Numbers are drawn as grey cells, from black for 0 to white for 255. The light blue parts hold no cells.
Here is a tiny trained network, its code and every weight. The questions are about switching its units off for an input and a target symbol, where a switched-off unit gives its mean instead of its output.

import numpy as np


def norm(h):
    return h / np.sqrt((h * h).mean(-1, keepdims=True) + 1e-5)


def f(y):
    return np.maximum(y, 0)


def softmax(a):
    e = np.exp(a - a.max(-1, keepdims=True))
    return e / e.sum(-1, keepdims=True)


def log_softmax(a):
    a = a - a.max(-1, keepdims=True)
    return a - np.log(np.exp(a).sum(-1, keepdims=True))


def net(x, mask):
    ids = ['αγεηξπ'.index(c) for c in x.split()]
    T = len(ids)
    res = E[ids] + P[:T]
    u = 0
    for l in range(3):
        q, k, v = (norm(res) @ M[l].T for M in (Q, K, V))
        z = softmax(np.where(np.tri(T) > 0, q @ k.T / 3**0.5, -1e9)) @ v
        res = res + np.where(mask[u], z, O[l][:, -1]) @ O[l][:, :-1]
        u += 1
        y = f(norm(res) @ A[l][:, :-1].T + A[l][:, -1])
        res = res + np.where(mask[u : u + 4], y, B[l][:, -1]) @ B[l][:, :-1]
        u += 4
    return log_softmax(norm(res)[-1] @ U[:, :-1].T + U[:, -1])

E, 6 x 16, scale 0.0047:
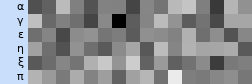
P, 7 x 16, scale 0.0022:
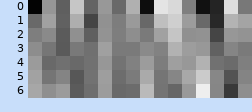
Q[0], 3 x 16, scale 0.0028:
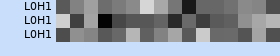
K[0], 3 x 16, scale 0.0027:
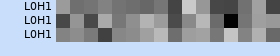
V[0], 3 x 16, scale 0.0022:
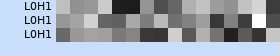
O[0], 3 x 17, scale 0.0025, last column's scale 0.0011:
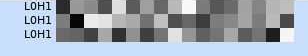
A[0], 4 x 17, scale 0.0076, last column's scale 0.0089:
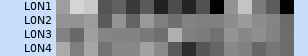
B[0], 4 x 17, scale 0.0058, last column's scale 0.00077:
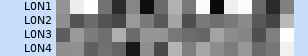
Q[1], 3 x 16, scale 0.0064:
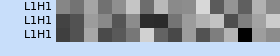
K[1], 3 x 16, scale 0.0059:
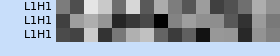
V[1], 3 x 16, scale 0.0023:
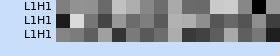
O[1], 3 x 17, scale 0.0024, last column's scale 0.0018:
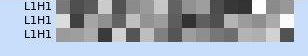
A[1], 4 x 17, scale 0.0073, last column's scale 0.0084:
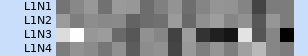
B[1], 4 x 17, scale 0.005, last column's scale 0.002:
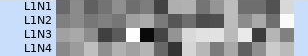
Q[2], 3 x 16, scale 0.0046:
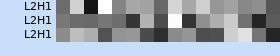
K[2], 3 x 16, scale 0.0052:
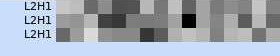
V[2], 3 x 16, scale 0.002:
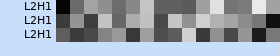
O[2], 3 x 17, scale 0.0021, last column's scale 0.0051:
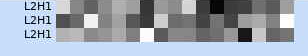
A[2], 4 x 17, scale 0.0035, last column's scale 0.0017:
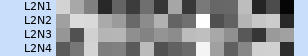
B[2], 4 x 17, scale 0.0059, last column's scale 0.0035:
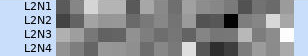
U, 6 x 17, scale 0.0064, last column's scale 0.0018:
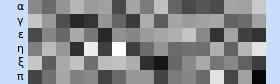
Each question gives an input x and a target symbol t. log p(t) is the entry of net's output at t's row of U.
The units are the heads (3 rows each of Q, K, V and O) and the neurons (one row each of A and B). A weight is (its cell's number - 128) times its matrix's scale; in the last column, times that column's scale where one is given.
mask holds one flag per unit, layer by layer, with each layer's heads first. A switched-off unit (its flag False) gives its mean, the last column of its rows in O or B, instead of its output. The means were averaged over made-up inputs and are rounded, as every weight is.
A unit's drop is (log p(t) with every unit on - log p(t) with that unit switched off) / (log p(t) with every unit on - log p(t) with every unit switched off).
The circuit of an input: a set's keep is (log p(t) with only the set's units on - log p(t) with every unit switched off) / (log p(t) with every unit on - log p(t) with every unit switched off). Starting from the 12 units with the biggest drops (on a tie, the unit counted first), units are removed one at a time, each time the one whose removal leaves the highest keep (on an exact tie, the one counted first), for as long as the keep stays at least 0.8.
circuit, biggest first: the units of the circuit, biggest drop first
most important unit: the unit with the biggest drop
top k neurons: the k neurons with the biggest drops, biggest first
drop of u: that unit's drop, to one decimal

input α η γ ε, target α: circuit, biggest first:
(L1H1)
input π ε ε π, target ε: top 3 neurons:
(L1N1, L2N3, L1N4)
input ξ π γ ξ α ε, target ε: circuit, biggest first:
(L2N3, L2N4, L1H1)
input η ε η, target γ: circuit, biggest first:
(L1H1, L0N2, L0H1)
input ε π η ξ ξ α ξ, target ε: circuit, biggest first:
(L0N4, L0H1, L1H1)
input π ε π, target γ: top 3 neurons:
(L1N1, L2N2, L2N1)
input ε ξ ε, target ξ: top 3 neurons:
(L1N2, L2N3, L1N1)
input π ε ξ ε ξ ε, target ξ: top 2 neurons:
(L1N2, L2N1)
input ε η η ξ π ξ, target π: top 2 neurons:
(L0N4, L1N4)
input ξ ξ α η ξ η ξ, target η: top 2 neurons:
(L0N4, L0N2)
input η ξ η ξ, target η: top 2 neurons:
(L0N4, L2N3)
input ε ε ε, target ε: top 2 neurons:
(L2N1, L2N3)
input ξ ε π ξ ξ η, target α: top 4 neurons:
(L1N4, L2N4, L2N2, L0N4)
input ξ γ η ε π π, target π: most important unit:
L2H1
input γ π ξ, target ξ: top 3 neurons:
(L2N3, L2N4, L2N2)
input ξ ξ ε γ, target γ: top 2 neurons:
(L2N2, L2N4)
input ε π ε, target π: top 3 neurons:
(L2N3, L1N4, L1N1)
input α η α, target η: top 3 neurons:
(L0N3, L1N1, L2N3)
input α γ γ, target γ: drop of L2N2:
0.1
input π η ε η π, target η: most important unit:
L0H1
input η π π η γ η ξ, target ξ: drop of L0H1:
0.2
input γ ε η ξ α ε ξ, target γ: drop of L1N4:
-0.1
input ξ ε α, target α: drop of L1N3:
0.0
